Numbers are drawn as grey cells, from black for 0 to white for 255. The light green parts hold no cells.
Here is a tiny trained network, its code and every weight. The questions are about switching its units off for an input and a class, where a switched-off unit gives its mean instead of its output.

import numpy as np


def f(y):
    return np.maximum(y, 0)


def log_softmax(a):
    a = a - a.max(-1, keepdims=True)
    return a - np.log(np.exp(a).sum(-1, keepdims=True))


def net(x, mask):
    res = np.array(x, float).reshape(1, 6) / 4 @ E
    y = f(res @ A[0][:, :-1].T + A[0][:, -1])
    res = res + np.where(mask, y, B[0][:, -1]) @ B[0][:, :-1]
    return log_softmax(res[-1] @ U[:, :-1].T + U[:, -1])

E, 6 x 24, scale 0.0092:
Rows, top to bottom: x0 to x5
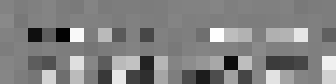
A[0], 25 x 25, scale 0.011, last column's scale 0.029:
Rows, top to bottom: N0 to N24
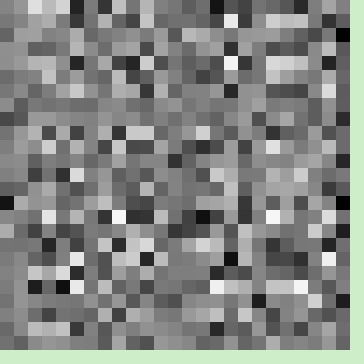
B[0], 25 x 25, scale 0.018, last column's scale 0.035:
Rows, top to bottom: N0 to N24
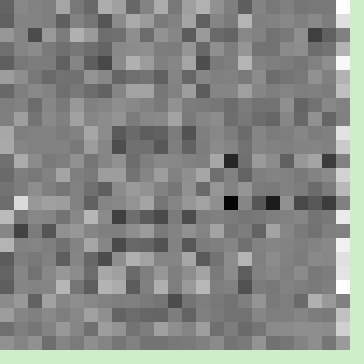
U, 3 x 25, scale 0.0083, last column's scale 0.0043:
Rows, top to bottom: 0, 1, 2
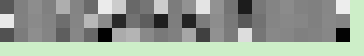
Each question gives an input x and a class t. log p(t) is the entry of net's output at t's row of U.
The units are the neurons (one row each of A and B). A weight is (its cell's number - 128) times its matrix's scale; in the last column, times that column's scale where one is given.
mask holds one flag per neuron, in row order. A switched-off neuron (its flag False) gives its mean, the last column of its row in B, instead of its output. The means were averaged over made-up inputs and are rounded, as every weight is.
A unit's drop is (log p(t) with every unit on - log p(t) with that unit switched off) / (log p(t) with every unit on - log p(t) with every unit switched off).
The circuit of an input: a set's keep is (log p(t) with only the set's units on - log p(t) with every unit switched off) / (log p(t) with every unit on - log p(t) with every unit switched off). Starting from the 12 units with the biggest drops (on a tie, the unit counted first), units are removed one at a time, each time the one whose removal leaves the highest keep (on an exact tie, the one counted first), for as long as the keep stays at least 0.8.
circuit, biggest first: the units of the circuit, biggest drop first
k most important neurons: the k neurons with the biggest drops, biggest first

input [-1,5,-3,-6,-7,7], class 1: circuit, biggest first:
[N15]
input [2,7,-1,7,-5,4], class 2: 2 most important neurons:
[N4; N1]
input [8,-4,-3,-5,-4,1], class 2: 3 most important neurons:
[N20; N4; N1]
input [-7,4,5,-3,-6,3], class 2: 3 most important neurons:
[N4; N1; N0]
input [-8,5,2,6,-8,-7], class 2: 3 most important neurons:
[N4; N1; N15]
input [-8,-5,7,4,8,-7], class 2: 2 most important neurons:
[N18; N0]
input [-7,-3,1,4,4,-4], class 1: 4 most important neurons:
[N4; N1; N17; N22]
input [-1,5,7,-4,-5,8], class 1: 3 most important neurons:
[N15; N10; N0]
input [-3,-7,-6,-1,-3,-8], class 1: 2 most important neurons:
[N17; N9]
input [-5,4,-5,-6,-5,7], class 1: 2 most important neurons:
[N15; N10]
